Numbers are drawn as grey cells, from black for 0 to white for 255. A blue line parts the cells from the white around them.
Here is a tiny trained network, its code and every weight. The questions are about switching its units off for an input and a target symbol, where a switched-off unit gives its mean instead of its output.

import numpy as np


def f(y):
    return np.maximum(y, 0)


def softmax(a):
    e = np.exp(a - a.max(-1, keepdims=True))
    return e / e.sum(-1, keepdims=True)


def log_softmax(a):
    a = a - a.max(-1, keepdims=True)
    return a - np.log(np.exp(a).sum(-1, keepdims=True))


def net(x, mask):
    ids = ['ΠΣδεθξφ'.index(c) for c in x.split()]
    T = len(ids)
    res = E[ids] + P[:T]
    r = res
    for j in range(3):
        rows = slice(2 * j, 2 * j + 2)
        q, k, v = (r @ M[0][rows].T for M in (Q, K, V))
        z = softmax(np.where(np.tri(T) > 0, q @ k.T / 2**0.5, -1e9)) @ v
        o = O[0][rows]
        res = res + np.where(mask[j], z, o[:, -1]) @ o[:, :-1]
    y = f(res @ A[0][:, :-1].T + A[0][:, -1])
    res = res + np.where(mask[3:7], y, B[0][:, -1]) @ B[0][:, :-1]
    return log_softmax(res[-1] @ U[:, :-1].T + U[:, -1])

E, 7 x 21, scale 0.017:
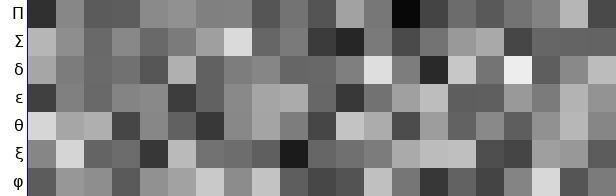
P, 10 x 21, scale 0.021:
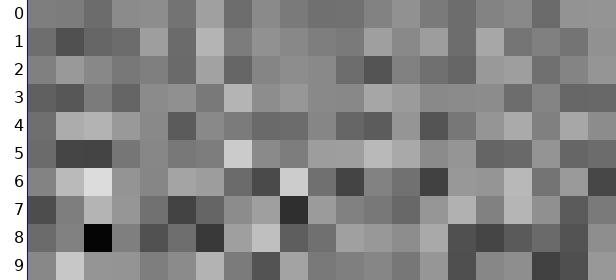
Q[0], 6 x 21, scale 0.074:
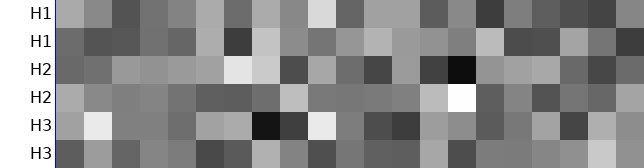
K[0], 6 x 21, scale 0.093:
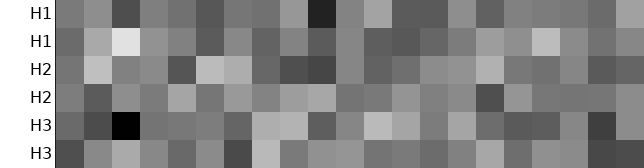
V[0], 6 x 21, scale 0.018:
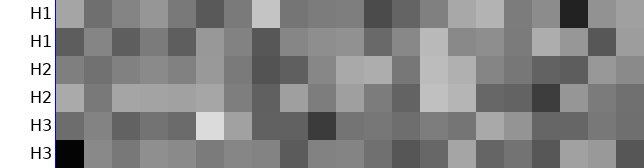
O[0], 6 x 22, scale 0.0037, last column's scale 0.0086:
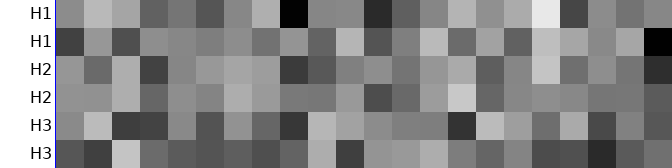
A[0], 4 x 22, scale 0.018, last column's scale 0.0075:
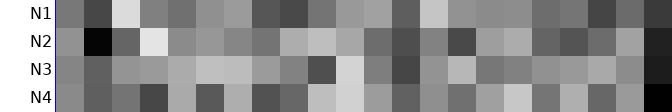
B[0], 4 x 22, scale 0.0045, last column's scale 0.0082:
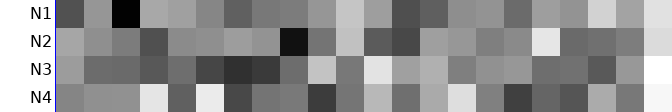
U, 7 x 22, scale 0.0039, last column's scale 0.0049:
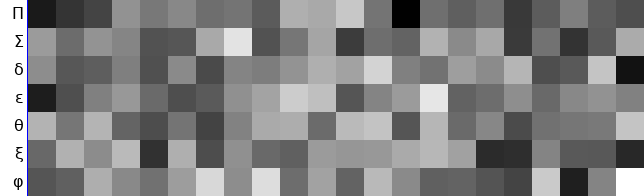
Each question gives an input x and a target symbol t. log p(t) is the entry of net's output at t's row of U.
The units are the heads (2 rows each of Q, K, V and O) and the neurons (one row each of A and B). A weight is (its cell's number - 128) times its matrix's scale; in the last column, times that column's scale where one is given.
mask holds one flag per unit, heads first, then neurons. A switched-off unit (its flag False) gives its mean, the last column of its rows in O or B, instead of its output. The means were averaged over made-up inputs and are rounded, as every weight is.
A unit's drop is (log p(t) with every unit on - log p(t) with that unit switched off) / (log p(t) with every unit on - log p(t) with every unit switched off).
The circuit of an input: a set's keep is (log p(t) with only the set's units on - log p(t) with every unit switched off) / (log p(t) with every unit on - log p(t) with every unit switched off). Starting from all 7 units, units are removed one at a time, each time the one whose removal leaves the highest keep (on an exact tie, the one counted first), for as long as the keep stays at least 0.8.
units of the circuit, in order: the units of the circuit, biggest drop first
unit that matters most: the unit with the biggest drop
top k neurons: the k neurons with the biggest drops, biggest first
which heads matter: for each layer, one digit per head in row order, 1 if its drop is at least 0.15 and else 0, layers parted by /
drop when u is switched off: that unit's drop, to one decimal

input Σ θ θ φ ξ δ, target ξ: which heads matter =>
001
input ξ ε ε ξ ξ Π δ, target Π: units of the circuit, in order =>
(H3 N1 H1)
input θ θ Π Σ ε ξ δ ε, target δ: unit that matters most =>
H3
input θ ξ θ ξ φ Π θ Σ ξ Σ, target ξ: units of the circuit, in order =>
(H3 N4 H1)
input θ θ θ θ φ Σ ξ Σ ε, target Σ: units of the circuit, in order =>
(H1 H3)
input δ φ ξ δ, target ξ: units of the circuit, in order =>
(H3 N4 H1)
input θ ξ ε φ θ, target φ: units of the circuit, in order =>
(H1 N3)
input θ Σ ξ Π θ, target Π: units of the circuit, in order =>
(H3 N1)
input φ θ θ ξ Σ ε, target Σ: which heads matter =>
100
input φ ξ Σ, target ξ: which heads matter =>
001
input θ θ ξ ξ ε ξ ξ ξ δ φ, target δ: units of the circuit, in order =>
(H3 N3 H1)
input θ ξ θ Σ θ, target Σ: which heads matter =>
100
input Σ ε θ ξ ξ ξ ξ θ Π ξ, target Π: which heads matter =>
001
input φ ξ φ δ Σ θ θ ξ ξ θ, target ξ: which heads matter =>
101
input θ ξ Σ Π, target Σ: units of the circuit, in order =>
(H1 H2)
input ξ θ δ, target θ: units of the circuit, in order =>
(H2 H1 H3 N3)
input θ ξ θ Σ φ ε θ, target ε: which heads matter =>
111
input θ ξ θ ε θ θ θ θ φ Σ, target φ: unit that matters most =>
H1
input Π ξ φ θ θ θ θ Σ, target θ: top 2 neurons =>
(N3 N2)
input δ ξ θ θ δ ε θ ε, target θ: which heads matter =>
101
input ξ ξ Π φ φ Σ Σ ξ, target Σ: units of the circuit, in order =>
(H1)
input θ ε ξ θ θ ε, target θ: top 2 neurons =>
(N3 N1)
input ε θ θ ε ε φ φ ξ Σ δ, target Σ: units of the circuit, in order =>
(H1 N3 H2)
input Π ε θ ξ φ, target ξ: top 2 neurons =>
(N4 N1)
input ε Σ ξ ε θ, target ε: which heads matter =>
101
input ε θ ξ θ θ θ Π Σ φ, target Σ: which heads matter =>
100
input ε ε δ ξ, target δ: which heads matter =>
101
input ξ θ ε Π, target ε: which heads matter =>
111
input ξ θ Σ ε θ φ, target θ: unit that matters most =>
H3
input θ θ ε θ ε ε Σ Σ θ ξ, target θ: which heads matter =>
001
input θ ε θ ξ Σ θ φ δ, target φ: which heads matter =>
110
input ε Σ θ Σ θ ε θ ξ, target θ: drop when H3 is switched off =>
0.6
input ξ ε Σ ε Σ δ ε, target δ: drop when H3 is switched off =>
1.0
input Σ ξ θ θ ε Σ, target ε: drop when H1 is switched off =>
0.2
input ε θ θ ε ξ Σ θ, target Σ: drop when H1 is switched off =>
0.5
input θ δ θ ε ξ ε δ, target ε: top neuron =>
(N1)
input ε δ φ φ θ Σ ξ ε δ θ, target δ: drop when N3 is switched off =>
0.2
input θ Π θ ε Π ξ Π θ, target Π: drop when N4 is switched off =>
0.0
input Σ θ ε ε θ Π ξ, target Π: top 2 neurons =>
(N1 N4)
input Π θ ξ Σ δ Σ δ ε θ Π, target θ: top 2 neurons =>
(N3 N1)
